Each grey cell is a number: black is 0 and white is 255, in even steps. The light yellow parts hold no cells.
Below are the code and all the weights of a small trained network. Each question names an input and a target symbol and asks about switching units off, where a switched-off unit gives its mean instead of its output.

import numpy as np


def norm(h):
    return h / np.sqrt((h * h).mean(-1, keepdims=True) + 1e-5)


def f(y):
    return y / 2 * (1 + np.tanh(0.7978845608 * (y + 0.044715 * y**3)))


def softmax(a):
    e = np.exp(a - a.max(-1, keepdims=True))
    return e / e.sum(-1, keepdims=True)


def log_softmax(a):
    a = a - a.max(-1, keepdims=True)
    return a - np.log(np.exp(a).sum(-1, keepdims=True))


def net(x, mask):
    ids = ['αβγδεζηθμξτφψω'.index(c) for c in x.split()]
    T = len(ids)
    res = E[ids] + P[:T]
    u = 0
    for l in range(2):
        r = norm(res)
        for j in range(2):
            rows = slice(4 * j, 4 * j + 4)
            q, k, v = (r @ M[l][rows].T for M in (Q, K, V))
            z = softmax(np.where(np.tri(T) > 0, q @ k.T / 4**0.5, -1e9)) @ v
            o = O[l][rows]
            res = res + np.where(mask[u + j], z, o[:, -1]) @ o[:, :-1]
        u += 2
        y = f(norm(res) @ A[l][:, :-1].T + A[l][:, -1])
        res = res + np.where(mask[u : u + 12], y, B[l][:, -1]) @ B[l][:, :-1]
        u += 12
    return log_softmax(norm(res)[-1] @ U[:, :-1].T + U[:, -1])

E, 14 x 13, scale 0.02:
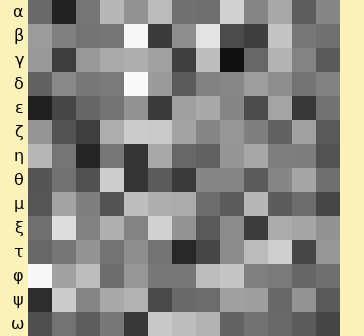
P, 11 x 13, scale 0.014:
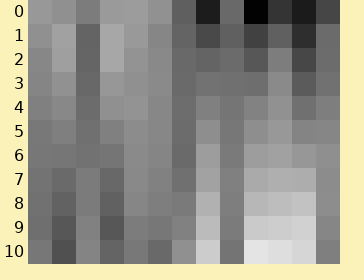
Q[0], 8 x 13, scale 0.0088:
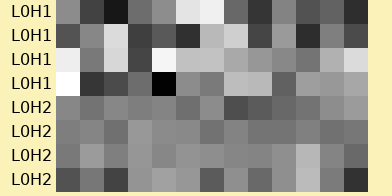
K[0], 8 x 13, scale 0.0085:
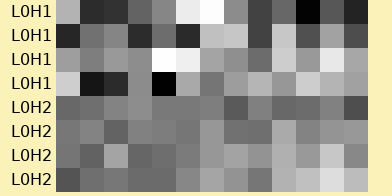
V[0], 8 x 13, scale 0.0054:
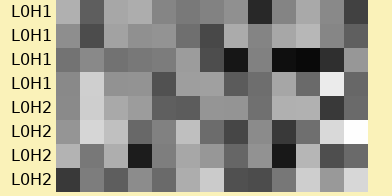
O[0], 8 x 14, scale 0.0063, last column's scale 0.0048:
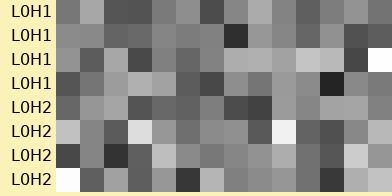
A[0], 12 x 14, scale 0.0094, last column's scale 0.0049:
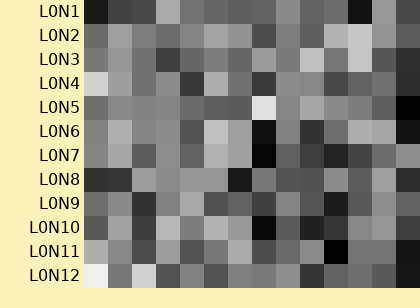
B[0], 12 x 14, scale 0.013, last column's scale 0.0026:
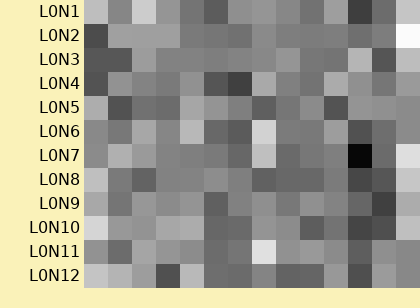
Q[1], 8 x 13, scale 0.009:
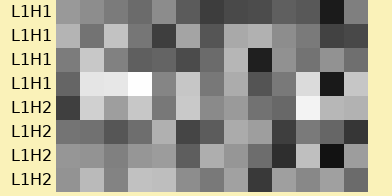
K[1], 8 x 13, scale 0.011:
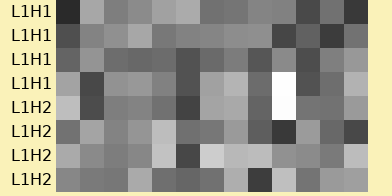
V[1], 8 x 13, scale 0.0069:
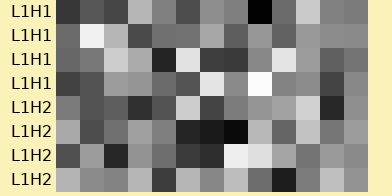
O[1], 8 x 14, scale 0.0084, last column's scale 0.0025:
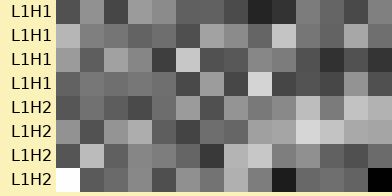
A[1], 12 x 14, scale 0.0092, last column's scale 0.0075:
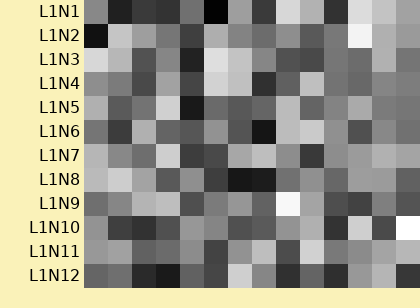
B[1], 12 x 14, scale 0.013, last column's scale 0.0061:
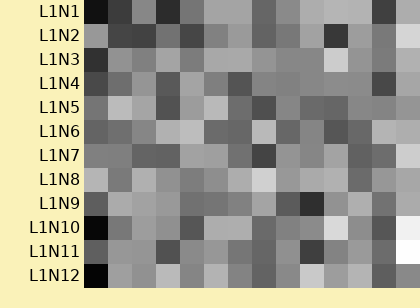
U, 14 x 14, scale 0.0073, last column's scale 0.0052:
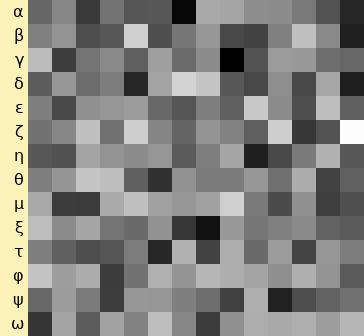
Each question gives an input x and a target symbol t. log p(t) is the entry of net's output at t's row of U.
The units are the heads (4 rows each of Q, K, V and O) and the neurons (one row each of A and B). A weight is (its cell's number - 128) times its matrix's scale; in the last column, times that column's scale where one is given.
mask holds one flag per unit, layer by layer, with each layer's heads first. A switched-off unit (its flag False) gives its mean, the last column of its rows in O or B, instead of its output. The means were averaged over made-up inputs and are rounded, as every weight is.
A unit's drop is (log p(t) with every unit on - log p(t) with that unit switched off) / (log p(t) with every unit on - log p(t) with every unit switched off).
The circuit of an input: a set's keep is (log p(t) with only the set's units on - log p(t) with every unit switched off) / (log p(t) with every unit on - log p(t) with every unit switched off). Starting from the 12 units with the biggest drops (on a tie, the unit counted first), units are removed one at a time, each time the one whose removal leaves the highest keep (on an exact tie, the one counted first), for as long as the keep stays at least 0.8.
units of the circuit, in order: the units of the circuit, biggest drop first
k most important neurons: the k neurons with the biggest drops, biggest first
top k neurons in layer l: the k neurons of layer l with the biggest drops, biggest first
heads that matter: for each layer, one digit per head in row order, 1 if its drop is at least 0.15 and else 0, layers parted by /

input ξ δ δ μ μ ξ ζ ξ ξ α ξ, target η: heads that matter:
11 / 10
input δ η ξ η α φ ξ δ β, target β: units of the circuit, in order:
[L0H1; L1N10]
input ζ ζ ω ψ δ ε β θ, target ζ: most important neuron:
[L1N2]
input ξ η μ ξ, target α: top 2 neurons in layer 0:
[L0N11; L0N4]
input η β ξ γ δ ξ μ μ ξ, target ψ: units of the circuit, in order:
[L1H2; L1N2; L1N10]
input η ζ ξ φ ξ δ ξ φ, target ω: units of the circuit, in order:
[L0H2; L0N5; L1N10]
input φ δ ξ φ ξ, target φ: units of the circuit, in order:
[L1H1; L1N10]
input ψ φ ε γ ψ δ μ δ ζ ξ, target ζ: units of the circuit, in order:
[L0H1; L0N6]
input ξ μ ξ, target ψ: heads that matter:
10 / 01
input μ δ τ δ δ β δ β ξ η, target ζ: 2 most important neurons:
[L1N2; L1N11]
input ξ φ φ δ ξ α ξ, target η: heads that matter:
00 / 10
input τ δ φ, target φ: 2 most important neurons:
[L0N12; L1N8]
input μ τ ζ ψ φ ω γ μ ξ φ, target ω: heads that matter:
11 / 00
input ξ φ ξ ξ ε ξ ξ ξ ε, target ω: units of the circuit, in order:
[L0H1; L1N12]
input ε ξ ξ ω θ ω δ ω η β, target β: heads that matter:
10 / 10
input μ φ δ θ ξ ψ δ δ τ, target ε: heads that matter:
10 / 00
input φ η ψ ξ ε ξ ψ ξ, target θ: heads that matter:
01 / 01
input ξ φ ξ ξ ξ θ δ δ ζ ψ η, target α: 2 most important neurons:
[L0N4; L0N7]
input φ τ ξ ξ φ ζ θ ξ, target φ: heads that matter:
01 / 10
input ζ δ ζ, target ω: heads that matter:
10 / 00
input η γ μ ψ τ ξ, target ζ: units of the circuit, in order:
[L0N6]
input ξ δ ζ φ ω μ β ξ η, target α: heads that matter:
10 / 00
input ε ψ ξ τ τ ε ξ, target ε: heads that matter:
11 / 11
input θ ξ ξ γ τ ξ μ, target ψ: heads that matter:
10 / 00
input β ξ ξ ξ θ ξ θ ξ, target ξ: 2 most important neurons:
[L1N5; L1N10]
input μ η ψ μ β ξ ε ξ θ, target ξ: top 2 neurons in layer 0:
[L0N1; L0N7]
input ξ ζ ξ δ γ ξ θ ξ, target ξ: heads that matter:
01 / 01
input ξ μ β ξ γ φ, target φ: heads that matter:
01 / 00
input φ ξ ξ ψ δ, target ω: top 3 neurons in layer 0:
[L0N1; L0N7; L0N2]
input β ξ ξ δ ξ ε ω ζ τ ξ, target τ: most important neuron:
[L0N1]
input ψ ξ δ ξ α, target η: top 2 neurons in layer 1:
[L1N6; L1N9]
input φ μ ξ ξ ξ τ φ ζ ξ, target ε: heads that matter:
01 / 11
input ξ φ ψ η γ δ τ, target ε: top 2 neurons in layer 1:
[L1N6; L1N11]
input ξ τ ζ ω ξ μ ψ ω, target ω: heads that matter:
00 / 00
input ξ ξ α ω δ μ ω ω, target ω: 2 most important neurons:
[L1N12; L1N3]
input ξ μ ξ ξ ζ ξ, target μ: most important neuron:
[L1N2]
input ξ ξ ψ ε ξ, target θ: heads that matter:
11 / 01
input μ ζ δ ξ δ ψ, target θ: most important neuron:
[L1N7]
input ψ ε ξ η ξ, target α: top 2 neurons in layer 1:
[L1N10; L1N2]
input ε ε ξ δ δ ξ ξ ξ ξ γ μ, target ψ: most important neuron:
[L1N10]
